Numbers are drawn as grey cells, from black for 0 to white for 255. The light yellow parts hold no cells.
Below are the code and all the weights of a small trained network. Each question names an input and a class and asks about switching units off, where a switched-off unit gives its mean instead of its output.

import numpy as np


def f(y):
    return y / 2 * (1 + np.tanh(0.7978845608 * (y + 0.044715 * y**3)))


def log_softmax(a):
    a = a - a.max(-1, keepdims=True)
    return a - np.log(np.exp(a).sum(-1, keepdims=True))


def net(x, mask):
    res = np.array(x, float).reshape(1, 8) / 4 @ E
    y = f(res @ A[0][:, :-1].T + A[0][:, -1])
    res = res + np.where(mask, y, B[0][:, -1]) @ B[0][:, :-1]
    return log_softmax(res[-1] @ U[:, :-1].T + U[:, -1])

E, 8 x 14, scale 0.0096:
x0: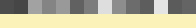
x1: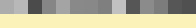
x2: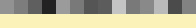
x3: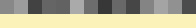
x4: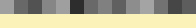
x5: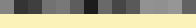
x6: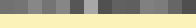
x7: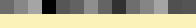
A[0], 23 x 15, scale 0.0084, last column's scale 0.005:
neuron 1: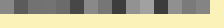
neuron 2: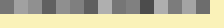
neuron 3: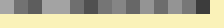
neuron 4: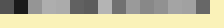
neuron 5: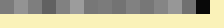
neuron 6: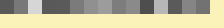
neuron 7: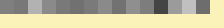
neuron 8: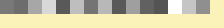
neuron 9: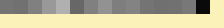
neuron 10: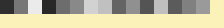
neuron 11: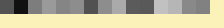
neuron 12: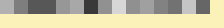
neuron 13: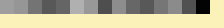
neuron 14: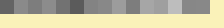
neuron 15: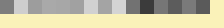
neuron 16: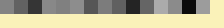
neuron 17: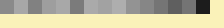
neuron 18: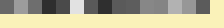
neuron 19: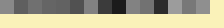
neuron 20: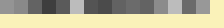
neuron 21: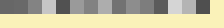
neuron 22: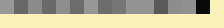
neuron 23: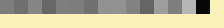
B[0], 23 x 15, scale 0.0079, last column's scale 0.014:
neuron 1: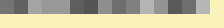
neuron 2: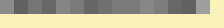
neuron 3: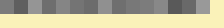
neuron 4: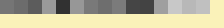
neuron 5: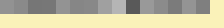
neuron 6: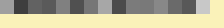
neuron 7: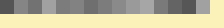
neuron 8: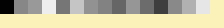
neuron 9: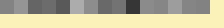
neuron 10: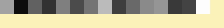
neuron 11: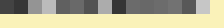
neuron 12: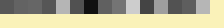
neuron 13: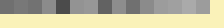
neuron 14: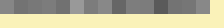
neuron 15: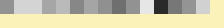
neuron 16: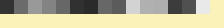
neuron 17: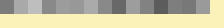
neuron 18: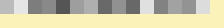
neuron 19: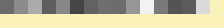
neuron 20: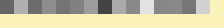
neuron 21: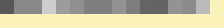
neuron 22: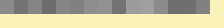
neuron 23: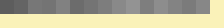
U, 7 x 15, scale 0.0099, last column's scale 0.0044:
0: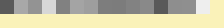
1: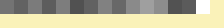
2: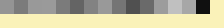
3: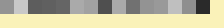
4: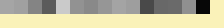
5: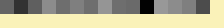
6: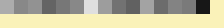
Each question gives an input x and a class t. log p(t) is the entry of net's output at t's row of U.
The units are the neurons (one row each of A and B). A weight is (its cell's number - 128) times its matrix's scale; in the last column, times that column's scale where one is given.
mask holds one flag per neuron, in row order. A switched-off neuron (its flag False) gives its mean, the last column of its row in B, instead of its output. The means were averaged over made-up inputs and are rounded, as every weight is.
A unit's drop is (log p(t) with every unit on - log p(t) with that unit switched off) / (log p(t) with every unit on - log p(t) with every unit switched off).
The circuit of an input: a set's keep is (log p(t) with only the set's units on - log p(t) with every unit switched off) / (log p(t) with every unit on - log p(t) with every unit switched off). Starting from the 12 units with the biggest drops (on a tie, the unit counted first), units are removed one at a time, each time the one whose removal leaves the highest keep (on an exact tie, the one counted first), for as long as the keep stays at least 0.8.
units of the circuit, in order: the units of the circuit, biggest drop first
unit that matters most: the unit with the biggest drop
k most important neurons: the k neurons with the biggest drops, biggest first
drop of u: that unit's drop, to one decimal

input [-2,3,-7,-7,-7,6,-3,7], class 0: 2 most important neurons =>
[neuron 8; neuron 16]
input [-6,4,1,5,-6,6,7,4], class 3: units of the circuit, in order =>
[neuron 18]
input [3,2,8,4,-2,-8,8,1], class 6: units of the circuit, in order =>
[neuron 15; neuron 16]
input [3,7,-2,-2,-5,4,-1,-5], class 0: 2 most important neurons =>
[neuron 10; neuron 15]
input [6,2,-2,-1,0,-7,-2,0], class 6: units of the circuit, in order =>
[neuron 15; neuron 16; neuron 10]
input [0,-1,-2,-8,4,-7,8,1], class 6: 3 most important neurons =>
[neuron 16; neuron 15; neuron 12]
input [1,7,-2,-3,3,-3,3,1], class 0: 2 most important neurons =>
[neuron 10; neuron 6]
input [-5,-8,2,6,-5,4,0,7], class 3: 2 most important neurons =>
[neuron 18; neuron 20]
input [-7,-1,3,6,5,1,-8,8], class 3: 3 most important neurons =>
[neuron 18; neuron 10; neuron 20]
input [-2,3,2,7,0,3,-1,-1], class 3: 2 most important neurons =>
[neuron 10; neuron 18]
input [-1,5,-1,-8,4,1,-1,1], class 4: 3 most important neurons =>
[neuron 8; neuron 16; neuron 10]
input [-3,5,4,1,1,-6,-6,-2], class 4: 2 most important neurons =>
[neuron 12; neuron 8]
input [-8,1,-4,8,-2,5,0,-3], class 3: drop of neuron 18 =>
0.8
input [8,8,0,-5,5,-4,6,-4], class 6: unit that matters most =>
neuron 8
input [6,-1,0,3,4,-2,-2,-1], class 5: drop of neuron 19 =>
0.3
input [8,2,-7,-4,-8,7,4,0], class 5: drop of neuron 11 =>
0.0
